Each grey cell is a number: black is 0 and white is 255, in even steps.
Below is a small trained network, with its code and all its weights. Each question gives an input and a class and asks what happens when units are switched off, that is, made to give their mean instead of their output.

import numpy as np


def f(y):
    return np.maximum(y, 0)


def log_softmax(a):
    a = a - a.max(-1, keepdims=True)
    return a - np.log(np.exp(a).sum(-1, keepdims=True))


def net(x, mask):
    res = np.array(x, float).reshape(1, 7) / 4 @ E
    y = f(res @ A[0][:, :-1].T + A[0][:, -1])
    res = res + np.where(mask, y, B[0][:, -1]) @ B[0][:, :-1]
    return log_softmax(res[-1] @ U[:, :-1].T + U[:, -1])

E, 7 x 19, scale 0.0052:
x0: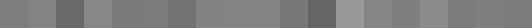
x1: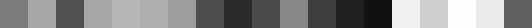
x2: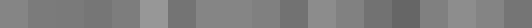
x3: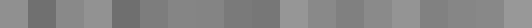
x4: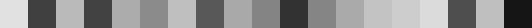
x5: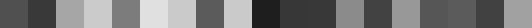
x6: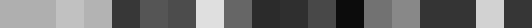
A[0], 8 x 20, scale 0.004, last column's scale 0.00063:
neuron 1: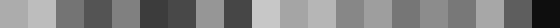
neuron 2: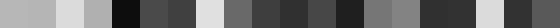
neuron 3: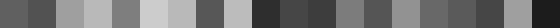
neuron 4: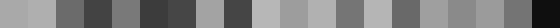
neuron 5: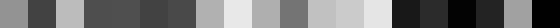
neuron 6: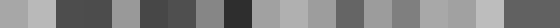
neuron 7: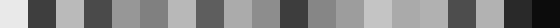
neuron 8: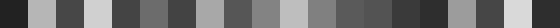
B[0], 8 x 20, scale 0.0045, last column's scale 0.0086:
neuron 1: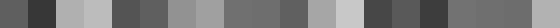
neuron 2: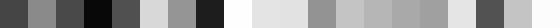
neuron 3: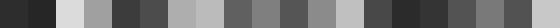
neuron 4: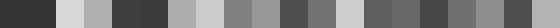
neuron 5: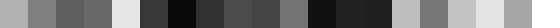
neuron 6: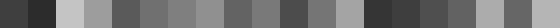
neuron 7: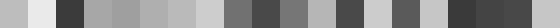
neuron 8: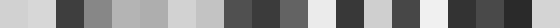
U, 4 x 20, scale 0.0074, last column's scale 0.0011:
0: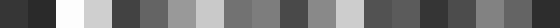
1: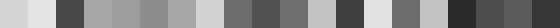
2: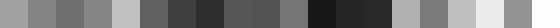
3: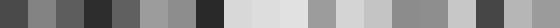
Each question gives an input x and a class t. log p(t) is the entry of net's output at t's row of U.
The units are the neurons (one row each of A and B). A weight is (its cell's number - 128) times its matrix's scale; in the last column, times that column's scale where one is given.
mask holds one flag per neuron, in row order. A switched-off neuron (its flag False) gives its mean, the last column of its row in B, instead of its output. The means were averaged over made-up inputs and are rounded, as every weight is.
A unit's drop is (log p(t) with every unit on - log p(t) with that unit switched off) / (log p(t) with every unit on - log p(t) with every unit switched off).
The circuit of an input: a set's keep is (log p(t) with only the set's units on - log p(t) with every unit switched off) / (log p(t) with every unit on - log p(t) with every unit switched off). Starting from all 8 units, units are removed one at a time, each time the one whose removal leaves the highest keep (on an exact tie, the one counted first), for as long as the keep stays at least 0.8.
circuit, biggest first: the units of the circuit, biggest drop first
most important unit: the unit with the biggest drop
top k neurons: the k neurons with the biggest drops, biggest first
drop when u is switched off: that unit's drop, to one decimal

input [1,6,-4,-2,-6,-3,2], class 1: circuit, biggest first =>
[neuron 8]
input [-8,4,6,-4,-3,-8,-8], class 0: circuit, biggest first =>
[neuron 2; neuron 6; neuron 4]
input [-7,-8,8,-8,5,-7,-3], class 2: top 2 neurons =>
[neuron 5; neuron 3]
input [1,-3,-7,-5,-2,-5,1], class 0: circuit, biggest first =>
[neuron 4; neuron 1]
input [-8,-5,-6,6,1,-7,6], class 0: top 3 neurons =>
[neuron 4; neuron 1; neuron 6]
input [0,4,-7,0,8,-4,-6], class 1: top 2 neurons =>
[neuron 7; neuron 2]
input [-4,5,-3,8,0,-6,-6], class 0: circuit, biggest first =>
[neuron 2; neuron 5; neuron 6]
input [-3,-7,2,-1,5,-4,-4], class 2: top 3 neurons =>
[neuron 5; neuron 8; neuron 2]
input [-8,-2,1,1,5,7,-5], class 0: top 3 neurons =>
[neuron 3; neuron 2; neuron 8]
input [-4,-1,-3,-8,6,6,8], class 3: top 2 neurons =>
[neuron 2; neuron 8]
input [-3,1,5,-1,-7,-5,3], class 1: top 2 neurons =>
[neuron 8; neuron 3]
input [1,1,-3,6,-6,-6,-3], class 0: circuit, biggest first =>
[neuron 4; neuron 2]
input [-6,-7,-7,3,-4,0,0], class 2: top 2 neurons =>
[neuron 5; neuron 7]
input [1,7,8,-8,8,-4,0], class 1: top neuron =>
[neuron 7]
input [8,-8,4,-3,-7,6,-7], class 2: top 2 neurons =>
[neuron 5; neuron 2]
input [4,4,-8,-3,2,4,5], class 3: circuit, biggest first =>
[neuron 2; neuron 5]
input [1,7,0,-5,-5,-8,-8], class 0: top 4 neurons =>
[neuron 6; neuron 2; neuron 5; neuron 4]
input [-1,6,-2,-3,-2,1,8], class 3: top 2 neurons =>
[neuron 2; neuron 5]
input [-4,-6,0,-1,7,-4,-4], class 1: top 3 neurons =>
[neuron 7; neuron 2; neuron 3]
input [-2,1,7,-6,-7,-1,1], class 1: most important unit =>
neuron 8
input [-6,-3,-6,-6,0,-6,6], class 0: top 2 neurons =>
[neuron 4; neuron 1]
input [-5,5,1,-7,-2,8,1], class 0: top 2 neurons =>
[neuron 3; neuron 5]
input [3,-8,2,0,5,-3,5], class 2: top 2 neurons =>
[neuron 5; neuron 8]
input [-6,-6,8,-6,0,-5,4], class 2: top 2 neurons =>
[neuron 5; neuron 3]
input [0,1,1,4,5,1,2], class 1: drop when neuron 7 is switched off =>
0.6
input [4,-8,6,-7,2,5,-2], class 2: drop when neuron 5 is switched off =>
0.9
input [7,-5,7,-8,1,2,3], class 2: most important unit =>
neuron 5
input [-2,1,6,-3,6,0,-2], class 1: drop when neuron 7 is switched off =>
0.3
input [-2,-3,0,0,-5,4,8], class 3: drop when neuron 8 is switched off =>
0.0
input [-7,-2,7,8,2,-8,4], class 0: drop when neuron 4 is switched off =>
0.1
